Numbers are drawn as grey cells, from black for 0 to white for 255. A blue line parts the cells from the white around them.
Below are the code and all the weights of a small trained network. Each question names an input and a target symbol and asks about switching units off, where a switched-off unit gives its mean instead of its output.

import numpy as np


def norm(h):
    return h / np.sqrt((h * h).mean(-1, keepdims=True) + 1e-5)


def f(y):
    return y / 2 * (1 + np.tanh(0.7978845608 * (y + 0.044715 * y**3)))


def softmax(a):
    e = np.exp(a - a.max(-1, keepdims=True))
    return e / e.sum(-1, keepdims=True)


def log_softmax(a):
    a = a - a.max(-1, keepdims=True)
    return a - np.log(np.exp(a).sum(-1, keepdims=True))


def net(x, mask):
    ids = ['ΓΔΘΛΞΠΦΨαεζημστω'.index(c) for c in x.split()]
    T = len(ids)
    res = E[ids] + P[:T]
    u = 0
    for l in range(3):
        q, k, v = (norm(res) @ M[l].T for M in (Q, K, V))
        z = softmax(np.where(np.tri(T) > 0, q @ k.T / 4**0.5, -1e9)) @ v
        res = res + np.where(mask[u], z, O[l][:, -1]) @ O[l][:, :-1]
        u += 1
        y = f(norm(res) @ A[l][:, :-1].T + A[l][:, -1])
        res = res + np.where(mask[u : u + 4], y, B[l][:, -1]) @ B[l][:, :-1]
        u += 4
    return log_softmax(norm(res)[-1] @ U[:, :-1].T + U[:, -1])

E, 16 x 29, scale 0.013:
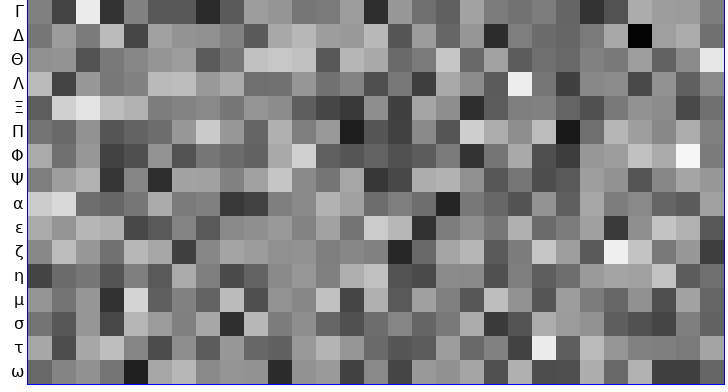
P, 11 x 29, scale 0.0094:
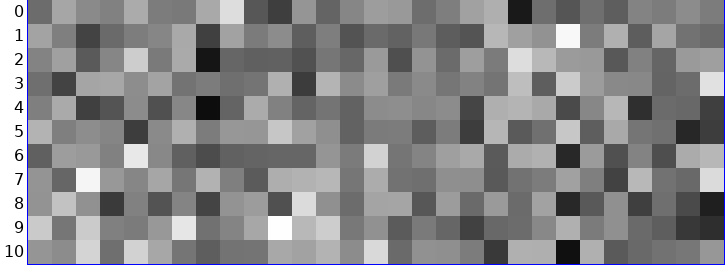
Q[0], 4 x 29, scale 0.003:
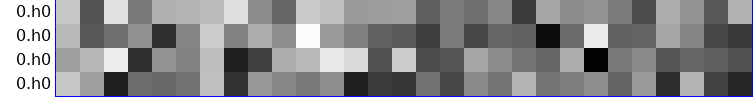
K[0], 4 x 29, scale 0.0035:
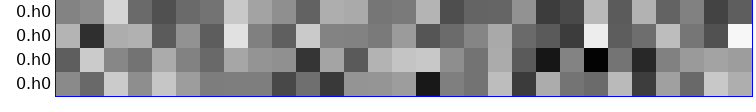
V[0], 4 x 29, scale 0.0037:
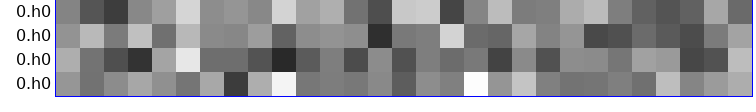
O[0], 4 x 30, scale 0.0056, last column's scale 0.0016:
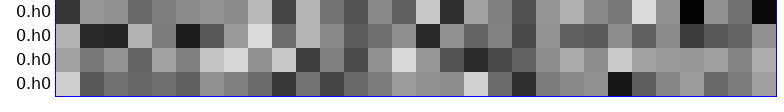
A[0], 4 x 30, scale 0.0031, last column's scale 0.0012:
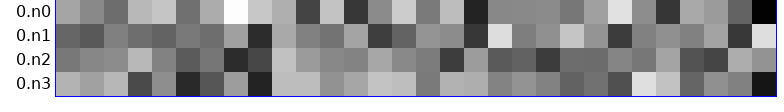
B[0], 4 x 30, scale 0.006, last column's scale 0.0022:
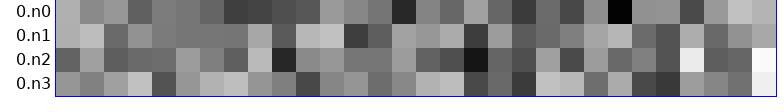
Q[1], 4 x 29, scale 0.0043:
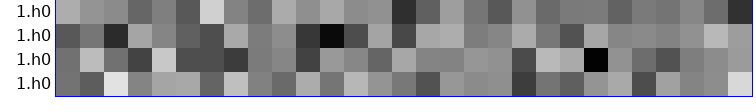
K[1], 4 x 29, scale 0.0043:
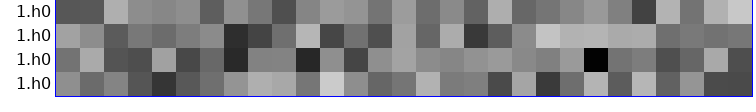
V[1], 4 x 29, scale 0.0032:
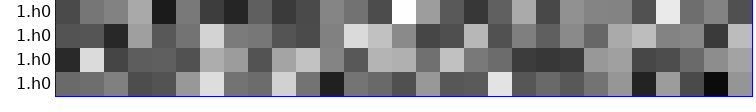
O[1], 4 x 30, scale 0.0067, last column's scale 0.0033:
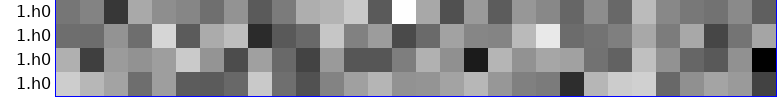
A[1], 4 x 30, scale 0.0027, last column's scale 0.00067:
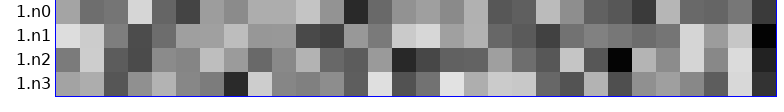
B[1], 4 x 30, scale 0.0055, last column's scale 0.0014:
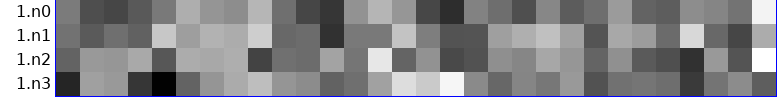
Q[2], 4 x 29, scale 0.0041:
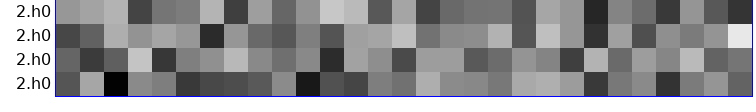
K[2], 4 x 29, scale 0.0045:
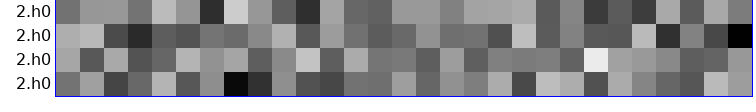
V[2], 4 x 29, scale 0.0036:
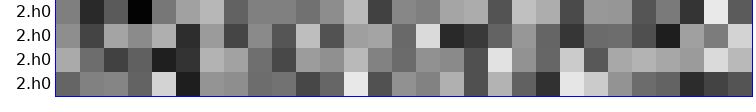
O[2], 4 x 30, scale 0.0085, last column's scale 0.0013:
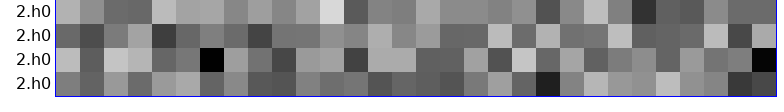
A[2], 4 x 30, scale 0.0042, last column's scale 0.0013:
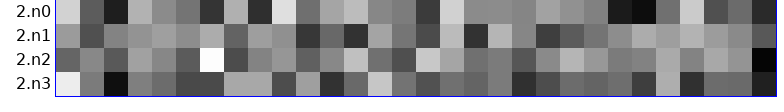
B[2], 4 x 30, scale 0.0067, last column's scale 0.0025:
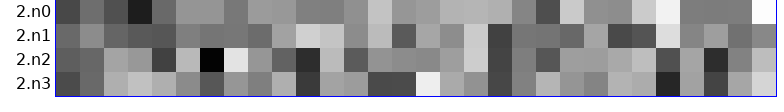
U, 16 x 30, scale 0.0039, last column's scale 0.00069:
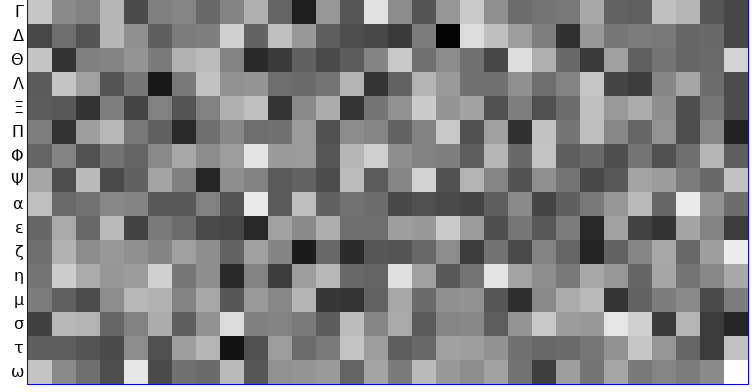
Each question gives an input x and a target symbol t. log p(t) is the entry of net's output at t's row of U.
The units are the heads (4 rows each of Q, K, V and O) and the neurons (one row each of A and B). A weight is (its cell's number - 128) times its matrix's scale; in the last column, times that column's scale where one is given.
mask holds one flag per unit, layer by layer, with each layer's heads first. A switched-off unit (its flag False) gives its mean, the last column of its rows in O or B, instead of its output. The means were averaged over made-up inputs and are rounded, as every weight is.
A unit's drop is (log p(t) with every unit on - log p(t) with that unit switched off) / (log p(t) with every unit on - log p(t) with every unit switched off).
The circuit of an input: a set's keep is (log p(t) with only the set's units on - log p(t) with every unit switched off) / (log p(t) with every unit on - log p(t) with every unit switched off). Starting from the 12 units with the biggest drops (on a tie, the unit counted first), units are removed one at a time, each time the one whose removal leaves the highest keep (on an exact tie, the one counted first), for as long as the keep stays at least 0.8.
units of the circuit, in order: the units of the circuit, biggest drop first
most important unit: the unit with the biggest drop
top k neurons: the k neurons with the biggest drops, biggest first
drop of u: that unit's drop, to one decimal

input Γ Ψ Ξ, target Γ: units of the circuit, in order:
1.h0; 2.h0
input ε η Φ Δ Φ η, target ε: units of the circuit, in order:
0.h0
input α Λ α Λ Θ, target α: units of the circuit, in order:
0.h0; 0.n0
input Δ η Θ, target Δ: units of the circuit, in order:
0.h0; 1.h0
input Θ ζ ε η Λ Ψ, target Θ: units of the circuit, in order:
1.h0; 0.n3
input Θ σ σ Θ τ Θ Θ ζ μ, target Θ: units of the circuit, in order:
0.h0; 1.h0
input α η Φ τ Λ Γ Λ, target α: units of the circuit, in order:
0.h0; 0.n0
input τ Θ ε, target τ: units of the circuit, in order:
1.h0; 2.n0
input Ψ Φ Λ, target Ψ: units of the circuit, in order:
1.h0; 2.n1
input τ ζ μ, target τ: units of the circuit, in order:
1.h0; 2.h0
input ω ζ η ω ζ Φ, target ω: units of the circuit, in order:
1.h0; 2.h0
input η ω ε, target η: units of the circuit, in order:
0.h0; 1.h0
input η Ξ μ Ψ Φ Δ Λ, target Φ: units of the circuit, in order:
2.h0; 0.n2
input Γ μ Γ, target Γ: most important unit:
1.h0
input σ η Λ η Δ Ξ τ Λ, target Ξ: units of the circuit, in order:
2.h0; 1.h0
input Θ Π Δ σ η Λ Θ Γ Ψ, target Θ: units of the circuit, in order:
0.h0; 1.h0
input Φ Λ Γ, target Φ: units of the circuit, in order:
2.h0; 1.h0
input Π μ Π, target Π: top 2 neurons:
2.n3; 0.n2
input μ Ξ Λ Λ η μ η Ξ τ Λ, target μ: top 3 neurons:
0.n2; 1.n0; 2.n3
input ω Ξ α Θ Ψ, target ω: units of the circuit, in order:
1.h0
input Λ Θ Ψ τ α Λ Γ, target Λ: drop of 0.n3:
0.1
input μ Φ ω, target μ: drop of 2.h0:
1.1
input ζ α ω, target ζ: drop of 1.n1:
0.0
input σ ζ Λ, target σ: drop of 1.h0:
0.1
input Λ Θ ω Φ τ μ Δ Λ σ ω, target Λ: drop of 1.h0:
0.8
